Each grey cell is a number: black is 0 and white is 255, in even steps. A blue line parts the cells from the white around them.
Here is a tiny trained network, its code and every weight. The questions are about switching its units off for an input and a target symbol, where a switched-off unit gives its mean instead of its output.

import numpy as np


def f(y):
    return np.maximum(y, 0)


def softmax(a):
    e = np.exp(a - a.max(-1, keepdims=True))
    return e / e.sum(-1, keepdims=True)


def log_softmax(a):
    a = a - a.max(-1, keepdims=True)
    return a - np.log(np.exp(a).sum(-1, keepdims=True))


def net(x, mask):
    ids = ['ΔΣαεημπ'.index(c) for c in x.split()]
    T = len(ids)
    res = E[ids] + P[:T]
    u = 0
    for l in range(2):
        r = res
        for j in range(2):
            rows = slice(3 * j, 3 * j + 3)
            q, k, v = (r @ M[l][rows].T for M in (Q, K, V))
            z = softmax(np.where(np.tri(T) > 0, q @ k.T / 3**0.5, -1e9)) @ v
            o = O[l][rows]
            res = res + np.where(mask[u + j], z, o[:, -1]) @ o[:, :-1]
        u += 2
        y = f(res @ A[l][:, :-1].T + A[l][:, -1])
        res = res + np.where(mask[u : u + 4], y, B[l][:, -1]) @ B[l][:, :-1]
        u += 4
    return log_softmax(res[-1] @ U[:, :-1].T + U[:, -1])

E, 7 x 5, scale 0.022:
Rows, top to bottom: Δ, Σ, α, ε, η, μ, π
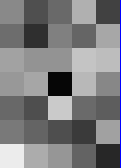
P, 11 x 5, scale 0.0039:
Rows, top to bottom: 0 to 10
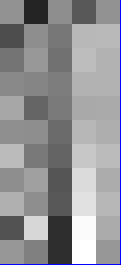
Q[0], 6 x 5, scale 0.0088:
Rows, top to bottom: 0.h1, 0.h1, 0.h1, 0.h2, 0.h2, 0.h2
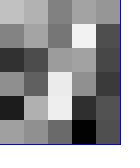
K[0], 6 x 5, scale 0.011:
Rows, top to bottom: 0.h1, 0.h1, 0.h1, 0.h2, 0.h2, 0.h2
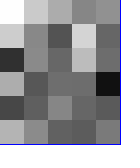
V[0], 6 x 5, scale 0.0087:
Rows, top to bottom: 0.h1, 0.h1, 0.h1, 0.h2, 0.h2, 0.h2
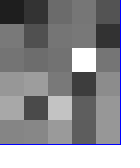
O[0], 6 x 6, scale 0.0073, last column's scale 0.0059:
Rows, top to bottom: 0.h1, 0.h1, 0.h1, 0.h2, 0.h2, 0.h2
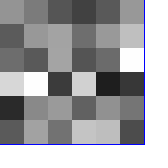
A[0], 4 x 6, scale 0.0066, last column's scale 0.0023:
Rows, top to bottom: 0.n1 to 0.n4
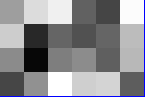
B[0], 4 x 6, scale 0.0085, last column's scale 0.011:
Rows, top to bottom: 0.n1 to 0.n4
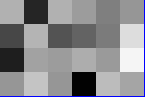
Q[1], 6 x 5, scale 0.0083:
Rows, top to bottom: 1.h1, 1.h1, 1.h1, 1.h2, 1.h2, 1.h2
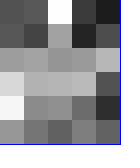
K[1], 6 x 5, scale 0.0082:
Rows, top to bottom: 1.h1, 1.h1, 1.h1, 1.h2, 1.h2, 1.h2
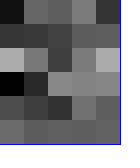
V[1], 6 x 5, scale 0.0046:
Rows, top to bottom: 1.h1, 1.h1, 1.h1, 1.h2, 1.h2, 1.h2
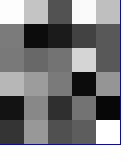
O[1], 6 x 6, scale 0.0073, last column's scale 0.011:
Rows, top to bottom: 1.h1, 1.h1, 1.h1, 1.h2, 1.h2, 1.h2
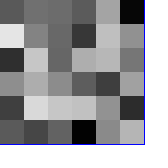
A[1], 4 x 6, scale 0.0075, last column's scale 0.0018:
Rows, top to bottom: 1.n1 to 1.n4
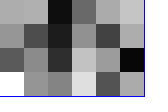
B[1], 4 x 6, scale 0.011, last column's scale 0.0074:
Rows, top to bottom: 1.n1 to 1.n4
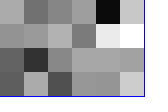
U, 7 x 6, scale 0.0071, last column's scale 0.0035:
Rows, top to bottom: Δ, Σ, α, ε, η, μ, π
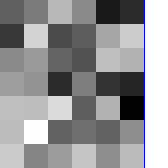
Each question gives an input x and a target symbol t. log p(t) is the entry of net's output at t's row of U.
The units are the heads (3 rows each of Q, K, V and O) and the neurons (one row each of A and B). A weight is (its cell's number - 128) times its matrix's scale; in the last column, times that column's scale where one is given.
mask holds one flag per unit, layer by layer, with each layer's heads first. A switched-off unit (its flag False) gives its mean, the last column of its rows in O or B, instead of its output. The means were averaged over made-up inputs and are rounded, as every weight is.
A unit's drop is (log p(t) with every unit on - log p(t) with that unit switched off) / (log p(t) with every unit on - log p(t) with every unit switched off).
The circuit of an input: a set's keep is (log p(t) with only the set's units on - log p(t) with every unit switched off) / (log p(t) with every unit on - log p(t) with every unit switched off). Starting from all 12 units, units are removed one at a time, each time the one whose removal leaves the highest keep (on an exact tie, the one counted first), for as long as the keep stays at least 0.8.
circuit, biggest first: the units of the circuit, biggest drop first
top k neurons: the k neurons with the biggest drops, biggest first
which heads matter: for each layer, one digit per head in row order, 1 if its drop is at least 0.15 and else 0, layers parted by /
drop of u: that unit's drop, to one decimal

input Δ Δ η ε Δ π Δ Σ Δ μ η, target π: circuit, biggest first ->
1.h2, 0.n1
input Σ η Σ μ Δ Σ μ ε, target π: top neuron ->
1.n1
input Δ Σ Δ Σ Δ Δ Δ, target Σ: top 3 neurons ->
1.n1, 0.n3, 0.n2
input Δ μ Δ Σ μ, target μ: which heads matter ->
01 / 00
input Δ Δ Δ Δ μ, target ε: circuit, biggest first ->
1.n1, 0.h1, 0.h2
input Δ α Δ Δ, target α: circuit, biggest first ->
1.h2, 1.n2, 0.n4, 0.h2
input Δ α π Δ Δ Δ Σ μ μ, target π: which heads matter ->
11 / 01
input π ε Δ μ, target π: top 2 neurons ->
1.n1, 1.n3
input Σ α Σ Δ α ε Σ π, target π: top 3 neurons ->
0.n1, 0.n2, 0.n4
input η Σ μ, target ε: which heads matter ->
10 / 00
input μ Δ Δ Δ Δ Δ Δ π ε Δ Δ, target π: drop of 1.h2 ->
1.2
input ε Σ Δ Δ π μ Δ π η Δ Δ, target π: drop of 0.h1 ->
0.1
